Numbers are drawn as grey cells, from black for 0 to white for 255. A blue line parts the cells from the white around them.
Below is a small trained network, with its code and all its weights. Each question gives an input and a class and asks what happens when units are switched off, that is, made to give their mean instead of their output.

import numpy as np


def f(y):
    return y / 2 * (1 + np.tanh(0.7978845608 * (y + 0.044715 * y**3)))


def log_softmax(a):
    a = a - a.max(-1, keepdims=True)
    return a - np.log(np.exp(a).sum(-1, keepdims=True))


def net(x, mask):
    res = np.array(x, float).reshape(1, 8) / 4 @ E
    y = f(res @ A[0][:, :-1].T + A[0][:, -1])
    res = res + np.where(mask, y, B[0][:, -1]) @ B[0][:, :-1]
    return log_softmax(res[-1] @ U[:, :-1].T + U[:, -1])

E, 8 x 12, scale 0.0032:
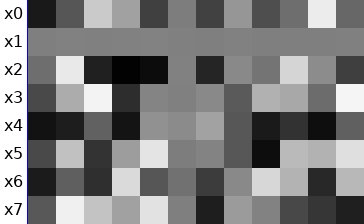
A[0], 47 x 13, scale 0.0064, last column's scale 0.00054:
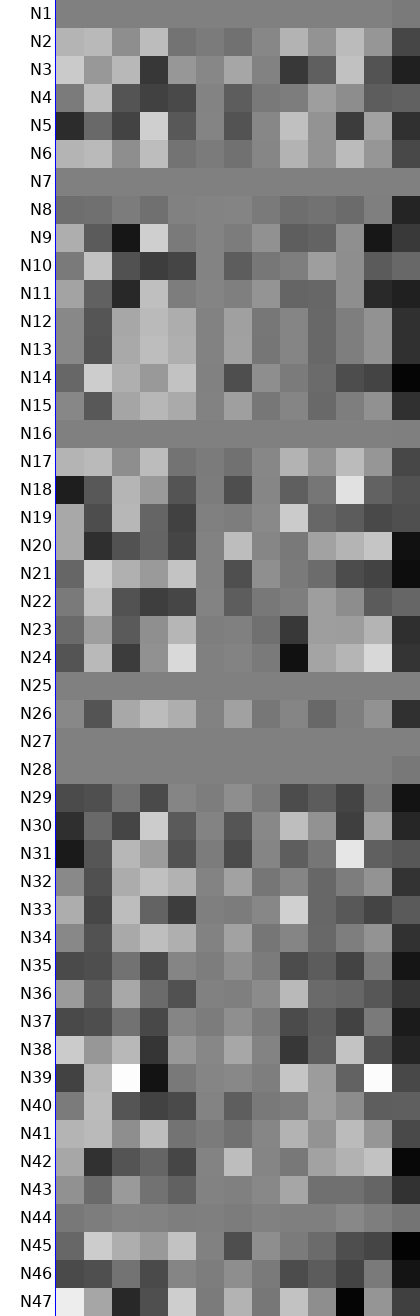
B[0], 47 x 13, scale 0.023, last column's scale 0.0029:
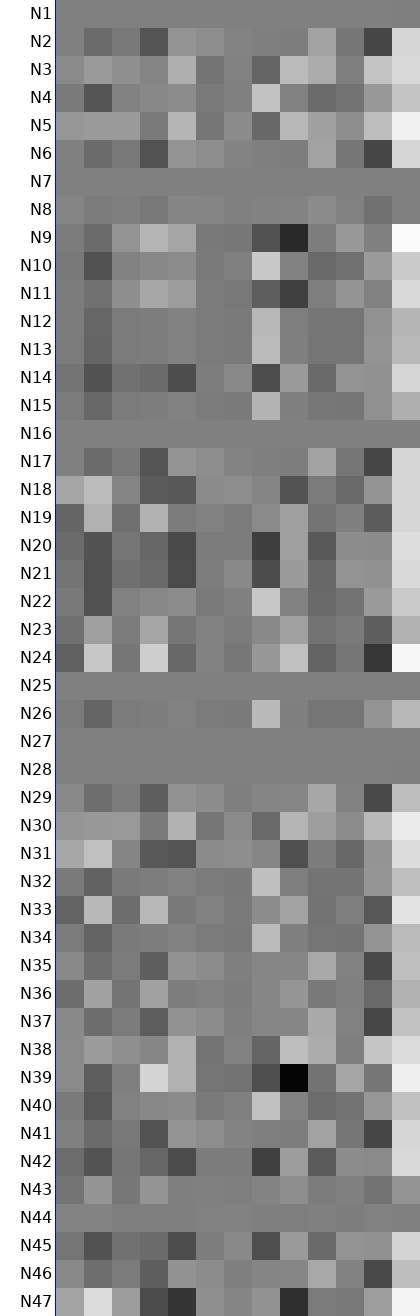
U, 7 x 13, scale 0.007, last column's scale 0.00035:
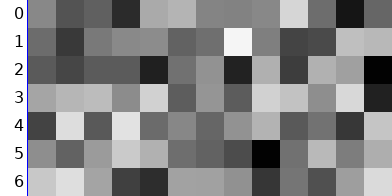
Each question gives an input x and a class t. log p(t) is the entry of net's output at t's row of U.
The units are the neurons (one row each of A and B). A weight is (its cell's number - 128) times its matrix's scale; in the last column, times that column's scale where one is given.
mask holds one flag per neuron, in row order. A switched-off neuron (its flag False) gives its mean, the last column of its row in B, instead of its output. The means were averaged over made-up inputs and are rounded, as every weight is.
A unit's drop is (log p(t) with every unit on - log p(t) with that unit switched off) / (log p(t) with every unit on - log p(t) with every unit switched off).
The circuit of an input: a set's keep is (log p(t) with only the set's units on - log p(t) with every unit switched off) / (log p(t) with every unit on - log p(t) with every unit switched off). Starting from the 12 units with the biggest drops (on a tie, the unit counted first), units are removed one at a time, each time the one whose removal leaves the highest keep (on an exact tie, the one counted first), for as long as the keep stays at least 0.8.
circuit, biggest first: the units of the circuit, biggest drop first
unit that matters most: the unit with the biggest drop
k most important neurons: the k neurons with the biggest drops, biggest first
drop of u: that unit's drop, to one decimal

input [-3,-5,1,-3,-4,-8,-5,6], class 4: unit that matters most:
N33
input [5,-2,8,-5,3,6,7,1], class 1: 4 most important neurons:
(N10, N22, N4, N40)
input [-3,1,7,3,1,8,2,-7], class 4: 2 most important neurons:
(N24, N23)
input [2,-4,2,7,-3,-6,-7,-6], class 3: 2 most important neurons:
(N38, N3)
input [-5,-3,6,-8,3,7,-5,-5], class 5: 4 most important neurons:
(N9, N11, N33, N19)
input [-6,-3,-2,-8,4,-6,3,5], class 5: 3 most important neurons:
(N9, N11, N24)
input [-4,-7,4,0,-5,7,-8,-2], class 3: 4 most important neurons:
(N38, N3, N33, N19)
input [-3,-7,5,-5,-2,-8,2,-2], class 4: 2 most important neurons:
(N33, N19)
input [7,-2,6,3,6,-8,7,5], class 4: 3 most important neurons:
(N33, N19, N36)
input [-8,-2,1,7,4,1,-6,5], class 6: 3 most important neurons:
(N47, N9, N11)
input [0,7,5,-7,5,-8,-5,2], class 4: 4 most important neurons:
(N33, N19, N39, N36)
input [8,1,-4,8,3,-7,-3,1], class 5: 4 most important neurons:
(N39, N24, N47, N23)
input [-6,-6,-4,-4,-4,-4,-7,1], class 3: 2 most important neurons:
(N38, N3)
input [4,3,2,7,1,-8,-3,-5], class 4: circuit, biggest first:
(N33)
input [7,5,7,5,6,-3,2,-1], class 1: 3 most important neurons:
(N10, N22, N4)
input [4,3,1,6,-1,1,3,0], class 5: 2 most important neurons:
(N39, N47)
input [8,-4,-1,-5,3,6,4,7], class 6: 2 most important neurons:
(N31, N18)
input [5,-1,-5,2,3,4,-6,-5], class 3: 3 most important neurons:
(N38, N3, N47)
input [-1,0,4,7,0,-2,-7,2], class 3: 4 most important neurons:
(N38, N3, N9, N11)
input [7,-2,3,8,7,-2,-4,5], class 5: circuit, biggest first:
(N39)
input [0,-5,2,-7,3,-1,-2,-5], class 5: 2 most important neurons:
(N9, N11)
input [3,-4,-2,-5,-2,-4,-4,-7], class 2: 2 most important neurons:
(N20, N42)
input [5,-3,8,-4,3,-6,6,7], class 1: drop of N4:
0.2
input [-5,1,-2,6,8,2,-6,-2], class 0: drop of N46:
0.1
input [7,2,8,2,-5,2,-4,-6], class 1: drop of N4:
0.2
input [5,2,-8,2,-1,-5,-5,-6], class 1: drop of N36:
0.0
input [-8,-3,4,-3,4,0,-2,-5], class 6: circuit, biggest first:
(N47)
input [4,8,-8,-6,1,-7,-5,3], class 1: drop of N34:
0.1
